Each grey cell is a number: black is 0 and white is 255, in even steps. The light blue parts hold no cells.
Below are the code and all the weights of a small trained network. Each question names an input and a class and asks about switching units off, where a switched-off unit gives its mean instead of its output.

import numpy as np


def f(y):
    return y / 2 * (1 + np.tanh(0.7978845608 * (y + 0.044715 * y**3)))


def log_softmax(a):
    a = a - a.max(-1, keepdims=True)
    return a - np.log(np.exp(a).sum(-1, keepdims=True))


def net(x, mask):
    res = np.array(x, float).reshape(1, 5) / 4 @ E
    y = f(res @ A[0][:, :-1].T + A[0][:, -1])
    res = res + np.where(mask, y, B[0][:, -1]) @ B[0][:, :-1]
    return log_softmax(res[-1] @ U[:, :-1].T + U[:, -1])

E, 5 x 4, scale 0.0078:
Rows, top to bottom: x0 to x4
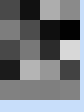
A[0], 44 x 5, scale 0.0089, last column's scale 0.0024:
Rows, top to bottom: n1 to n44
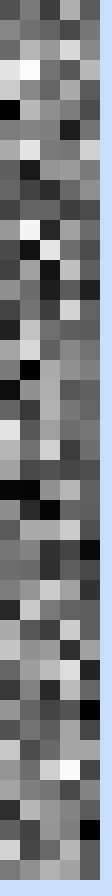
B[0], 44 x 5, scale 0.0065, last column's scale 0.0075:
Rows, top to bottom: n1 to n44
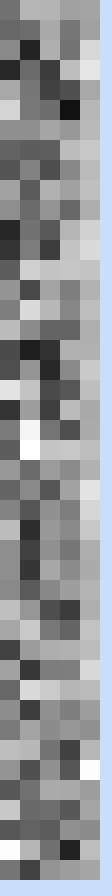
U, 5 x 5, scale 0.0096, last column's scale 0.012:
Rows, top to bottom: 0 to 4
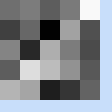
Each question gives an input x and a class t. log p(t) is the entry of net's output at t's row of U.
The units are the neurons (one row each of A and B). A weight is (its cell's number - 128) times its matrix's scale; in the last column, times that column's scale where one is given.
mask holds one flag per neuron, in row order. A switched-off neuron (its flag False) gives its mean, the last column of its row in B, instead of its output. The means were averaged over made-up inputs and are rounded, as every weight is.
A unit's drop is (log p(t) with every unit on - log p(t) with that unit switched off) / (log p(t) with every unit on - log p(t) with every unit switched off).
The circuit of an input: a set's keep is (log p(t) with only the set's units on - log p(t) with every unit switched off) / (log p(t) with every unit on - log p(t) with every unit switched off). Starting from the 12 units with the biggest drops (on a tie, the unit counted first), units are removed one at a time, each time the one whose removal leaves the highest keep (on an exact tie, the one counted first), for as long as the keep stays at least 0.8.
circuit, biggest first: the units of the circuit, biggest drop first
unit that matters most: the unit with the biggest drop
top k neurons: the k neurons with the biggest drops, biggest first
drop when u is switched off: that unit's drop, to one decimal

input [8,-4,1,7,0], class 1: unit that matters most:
n13
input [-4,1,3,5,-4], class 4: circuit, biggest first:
(n31; n6)
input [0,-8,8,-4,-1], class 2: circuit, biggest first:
(n3; n27)
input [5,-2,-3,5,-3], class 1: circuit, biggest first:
(n13; n21)
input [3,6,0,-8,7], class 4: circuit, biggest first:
(n43; n38)
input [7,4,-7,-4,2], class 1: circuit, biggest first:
(n13; n19)
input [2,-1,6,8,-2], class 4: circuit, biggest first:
(n6; n20)
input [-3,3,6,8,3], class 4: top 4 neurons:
(n6; n31; n17; n20)
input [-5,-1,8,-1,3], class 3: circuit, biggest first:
(n14; n35)
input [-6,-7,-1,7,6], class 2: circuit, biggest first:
(n3; n27; n34)
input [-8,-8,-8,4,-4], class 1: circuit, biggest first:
(n4; n18)
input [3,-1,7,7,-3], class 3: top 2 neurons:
(n35; n14)
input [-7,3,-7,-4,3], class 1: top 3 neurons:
(n4; n18; n8)
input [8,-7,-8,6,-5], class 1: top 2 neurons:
(n13; n21)
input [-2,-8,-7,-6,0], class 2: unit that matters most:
n39
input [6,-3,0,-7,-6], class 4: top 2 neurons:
(n43; n38)
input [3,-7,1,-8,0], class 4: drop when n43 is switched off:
0.3
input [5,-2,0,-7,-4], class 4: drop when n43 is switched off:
0.2
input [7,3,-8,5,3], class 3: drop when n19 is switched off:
-0.1
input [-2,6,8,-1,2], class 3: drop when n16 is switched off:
0.1
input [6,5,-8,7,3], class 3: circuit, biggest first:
(n23)
